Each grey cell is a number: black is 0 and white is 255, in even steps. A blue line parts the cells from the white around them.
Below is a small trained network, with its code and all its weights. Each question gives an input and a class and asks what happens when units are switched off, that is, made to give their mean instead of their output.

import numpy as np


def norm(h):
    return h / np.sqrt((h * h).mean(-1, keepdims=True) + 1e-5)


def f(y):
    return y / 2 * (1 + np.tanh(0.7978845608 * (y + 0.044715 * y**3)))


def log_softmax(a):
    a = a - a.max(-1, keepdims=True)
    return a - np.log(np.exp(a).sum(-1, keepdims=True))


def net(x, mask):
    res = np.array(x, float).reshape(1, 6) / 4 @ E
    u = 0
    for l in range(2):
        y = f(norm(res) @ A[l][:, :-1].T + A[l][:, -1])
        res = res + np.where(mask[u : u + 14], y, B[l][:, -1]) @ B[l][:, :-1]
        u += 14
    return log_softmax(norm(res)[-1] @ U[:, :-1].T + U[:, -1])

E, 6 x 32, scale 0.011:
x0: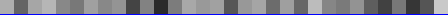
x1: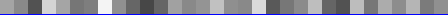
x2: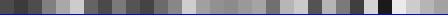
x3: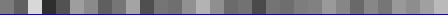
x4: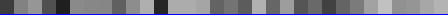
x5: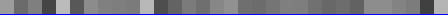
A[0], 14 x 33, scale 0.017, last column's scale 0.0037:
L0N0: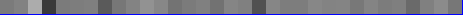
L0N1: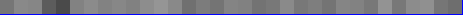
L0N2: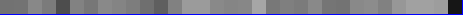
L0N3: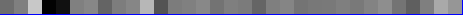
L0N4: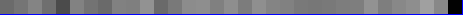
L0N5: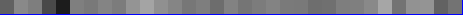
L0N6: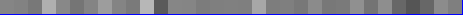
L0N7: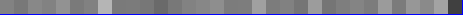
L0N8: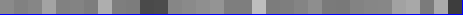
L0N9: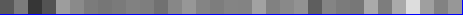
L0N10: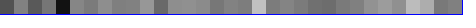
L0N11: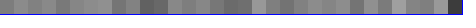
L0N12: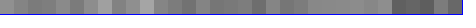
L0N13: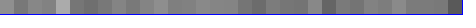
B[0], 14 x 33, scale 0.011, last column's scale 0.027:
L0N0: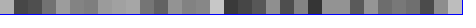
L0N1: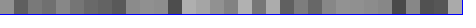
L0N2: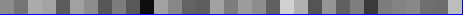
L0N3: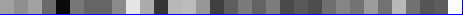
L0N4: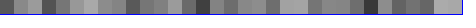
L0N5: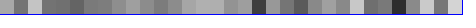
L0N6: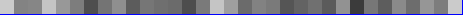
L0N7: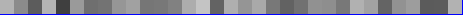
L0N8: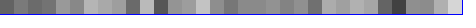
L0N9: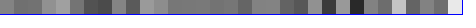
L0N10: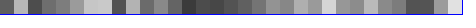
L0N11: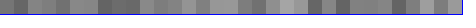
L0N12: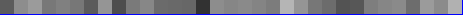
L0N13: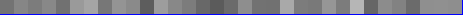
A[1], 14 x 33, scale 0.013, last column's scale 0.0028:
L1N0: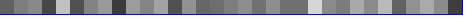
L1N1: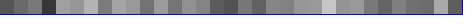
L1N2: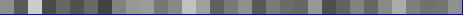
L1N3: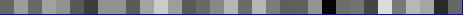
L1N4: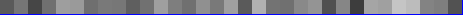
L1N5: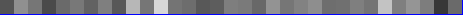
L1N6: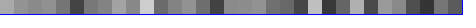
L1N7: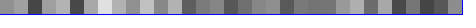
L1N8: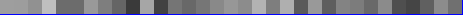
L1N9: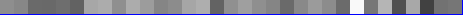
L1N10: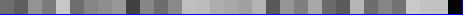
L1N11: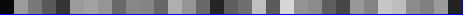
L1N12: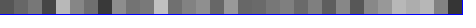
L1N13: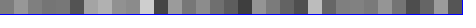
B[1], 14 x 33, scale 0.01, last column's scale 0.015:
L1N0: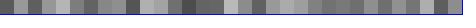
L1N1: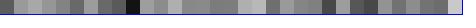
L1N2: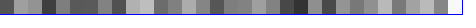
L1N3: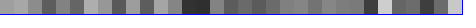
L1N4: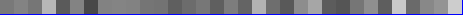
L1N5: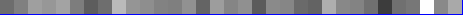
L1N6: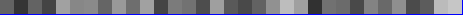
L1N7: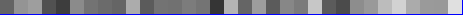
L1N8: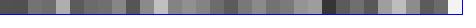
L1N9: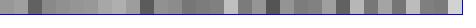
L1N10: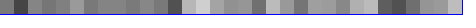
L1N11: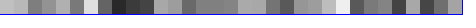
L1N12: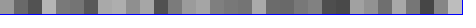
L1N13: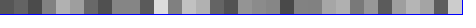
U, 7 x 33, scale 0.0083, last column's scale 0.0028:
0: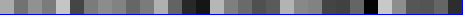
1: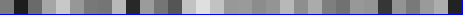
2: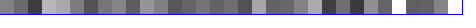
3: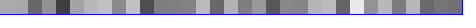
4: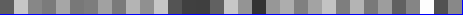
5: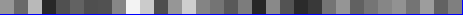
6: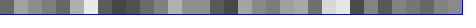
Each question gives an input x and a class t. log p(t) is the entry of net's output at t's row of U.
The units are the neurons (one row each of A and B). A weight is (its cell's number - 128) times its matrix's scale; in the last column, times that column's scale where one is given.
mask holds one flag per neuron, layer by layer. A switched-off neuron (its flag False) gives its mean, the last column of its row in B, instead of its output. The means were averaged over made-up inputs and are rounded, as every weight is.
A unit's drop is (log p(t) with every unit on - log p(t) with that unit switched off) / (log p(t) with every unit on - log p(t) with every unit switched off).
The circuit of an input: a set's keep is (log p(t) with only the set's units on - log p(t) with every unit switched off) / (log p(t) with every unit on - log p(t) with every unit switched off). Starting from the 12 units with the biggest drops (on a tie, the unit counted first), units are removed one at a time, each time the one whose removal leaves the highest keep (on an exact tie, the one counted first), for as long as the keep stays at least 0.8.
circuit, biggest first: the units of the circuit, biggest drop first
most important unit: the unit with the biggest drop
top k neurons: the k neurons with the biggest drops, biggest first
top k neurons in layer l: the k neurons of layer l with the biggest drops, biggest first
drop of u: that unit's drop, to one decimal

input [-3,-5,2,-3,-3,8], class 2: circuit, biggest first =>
(L0N5)
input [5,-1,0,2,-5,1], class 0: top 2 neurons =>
(L0N3; L0N8)
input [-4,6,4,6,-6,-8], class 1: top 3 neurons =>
(L0N3; L0N10; L0N8)
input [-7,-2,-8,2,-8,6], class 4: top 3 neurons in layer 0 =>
(L0N3; L0N9; L0N6)
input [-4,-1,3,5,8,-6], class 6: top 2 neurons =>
(L0N10; L0N4)
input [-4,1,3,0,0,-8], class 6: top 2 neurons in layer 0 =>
(L0N10; L0N6)
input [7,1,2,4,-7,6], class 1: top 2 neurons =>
(L0N3; L0N10)
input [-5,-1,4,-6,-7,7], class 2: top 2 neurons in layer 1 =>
(L1N4; L1N12)
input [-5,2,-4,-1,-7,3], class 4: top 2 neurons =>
(L0N9; L0N6)
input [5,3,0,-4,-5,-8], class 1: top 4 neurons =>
(L0N10; L0N3; L0N9; L1N10)
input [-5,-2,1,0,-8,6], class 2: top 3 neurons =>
(L0N3; L0N5; L0N2)
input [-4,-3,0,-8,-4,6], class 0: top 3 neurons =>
(L0N3; L0N10; L1N3)
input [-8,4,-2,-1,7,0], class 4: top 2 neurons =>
(L0N10; L0N5)
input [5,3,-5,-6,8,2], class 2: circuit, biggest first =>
(L0N6)
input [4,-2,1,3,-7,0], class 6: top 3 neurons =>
(L0N3; L0N9; L0N6)
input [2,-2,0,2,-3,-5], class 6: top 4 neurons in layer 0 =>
(L0N9; L0N3; L0N5; L0N6)
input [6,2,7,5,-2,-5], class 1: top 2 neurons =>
(L0N10; L0N3)
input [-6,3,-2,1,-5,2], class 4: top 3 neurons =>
(L0N9; L0N3; L0N6)
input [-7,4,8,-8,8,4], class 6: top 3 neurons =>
(L0N10; L1N11; L0N6)
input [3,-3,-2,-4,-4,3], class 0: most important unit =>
L0N3
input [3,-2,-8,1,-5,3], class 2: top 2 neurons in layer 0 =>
(L0N5; L0N2)
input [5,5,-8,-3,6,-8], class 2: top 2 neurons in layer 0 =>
(L0N6; L0N12)
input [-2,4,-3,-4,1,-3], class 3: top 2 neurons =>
(L0N9; L0N7)
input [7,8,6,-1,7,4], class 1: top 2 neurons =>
(L0N8; L0N3)
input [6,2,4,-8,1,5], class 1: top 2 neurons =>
(L0N8; L0N10)
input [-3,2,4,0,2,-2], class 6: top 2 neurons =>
(L0N10; L0N6)
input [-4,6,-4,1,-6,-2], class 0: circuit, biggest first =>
(L0N3)
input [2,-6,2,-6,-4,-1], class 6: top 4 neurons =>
(L0N9; L0N3; L0N6; L1N8)
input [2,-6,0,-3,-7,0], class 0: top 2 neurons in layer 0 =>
(L0N3; L0N8)
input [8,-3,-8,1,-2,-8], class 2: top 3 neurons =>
(L0N5; L1N8; L0N6)
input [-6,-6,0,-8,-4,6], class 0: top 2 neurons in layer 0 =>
(L0N3; L0N10)
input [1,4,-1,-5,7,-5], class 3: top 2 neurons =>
(L0N10; L0N7)
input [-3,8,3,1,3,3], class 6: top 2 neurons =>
(L0N10; L0N8)
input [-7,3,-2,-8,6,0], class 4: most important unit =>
L0N10
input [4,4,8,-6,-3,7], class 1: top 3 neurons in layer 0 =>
(L0N8; L0N10; L0N3)
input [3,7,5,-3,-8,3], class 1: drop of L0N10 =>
0.1
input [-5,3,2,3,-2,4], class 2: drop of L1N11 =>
0.0
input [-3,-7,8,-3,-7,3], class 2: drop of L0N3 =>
0.1
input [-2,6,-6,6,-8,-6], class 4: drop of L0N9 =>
0.7
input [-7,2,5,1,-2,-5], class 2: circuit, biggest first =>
(L0N9)
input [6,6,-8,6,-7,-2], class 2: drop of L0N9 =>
0.3
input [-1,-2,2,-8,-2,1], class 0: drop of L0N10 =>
0.4
